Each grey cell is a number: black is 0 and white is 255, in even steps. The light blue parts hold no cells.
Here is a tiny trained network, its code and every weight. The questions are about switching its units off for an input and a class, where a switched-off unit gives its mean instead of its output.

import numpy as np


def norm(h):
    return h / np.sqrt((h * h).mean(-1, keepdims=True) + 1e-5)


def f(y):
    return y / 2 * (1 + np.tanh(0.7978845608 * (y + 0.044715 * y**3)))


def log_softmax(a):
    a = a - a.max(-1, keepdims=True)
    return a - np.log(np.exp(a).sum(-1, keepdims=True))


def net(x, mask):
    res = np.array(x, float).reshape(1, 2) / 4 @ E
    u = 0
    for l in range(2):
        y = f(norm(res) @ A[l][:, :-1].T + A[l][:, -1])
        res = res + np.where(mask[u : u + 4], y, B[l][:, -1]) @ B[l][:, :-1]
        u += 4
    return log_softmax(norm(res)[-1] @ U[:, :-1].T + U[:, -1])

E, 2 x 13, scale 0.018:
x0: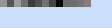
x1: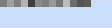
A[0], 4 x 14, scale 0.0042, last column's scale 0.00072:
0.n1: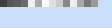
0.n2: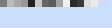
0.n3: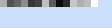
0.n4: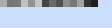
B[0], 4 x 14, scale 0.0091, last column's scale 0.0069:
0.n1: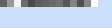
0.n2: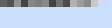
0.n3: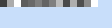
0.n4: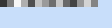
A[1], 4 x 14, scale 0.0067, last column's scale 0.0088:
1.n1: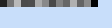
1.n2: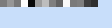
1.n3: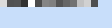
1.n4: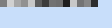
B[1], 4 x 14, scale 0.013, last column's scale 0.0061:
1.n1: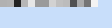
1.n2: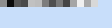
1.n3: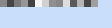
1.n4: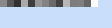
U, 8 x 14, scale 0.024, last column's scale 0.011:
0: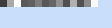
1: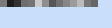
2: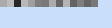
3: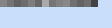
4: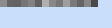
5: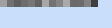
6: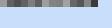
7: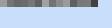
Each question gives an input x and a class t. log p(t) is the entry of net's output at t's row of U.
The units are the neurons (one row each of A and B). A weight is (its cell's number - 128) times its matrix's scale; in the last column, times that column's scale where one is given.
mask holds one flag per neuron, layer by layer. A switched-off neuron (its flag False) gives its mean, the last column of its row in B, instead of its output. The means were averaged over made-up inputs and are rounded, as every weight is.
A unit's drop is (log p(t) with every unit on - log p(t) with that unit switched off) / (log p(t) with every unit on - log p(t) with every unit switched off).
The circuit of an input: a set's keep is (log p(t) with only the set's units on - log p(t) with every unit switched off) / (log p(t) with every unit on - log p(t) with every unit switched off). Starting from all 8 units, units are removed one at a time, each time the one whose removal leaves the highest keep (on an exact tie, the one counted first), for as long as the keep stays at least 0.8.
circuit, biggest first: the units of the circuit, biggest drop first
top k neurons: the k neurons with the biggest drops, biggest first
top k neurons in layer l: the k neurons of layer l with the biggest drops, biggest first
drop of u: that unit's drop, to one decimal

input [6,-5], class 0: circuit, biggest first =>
(0.n3)
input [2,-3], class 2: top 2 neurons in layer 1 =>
(1.n1; 1.n2)
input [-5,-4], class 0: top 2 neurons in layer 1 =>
(1.n1; 1.n2)
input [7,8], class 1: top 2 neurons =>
(1.n2; 0.n1)
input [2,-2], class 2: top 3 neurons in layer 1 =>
(1.n1; 1.n2; 1.n4)
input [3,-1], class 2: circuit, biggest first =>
(1.n1; 1.n2)
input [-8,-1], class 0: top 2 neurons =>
(1.n1; 0.n1)
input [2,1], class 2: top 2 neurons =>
(1.n1; 0.n1)
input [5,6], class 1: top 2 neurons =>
(0.n1; 1.n2)
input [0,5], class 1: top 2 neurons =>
(0.n3; 1.n2)
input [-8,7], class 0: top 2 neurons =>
(1.n1; 1.n4)
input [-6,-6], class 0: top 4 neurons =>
(0.n1; 1.n1; 1.n2; 0.n2)
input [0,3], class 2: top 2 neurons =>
(0.n2; 1.n1)
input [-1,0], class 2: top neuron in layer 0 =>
(0.n3)
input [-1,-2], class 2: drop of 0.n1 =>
0.5
